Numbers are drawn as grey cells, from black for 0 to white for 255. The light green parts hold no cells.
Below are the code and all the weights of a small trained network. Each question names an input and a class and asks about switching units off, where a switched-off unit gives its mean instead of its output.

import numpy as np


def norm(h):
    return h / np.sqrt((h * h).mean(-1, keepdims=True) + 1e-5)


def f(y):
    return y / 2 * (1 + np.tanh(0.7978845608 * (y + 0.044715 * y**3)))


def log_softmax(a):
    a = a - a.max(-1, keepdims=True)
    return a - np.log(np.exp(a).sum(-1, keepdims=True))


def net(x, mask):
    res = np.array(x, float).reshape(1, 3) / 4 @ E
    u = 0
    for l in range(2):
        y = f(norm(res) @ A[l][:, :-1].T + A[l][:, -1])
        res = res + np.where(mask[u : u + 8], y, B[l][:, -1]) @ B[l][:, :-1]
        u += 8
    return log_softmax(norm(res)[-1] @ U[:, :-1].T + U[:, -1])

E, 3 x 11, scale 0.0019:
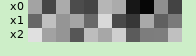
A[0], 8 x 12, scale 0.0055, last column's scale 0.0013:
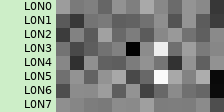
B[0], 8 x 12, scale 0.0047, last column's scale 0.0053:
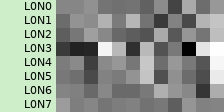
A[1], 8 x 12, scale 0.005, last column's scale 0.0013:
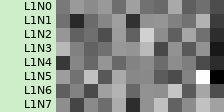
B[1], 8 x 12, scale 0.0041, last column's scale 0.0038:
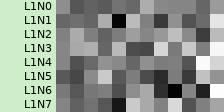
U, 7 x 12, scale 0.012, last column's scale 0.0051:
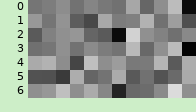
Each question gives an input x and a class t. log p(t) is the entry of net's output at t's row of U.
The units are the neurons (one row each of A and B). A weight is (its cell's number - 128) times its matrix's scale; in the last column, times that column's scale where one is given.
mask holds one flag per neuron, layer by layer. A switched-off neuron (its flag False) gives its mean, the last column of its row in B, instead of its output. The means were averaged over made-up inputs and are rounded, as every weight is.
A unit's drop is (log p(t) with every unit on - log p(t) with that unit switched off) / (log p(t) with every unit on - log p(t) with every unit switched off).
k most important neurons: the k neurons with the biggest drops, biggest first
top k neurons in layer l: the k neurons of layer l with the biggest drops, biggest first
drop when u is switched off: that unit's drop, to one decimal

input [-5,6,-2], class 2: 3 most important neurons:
L0N3, L0N2, L0N4
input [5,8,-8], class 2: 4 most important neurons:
L0N3, L0N5, L0N2, L1N6
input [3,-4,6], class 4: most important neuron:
L0N3
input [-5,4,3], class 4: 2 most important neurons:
L0N3, L1N1
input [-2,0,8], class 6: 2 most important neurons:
L0N3, L0N4
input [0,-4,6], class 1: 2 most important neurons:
L1N7, L0N3
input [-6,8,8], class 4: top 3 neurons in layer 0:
L0N3, L0N1, L0N2
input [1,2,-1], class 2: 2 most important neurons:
L0N3, L0N5
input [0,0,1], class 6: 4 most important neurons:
L0N4, L0N5, L0N3, L0N6
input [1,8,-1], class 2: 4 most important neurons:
L0N3, L0N4, L0N5, L1N6
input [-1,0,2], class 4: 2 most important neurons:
L0N3, L0N1
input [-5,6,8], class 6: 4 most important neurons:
L0N4, L0N3, L0N6, L0N5
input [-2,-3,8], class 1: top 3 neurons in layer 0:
L0N4, L0N1, L0N3
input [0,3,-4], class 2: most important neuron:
L0N3
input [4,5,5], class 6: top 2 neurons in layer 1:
L1N5, L1N6
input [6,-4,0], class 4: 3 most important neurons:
L0N3, L0N4, L1N3
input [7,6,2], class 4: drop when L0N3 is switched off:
0.5
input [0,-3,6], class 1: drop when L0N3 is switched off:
0.3
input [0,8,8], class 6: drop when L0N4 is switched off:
0.2
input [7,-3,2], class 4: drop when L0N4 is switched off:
0.0
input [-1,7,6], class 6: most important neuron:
L0N4
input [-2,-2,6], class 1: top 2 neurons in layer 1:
L1N7, L1N5
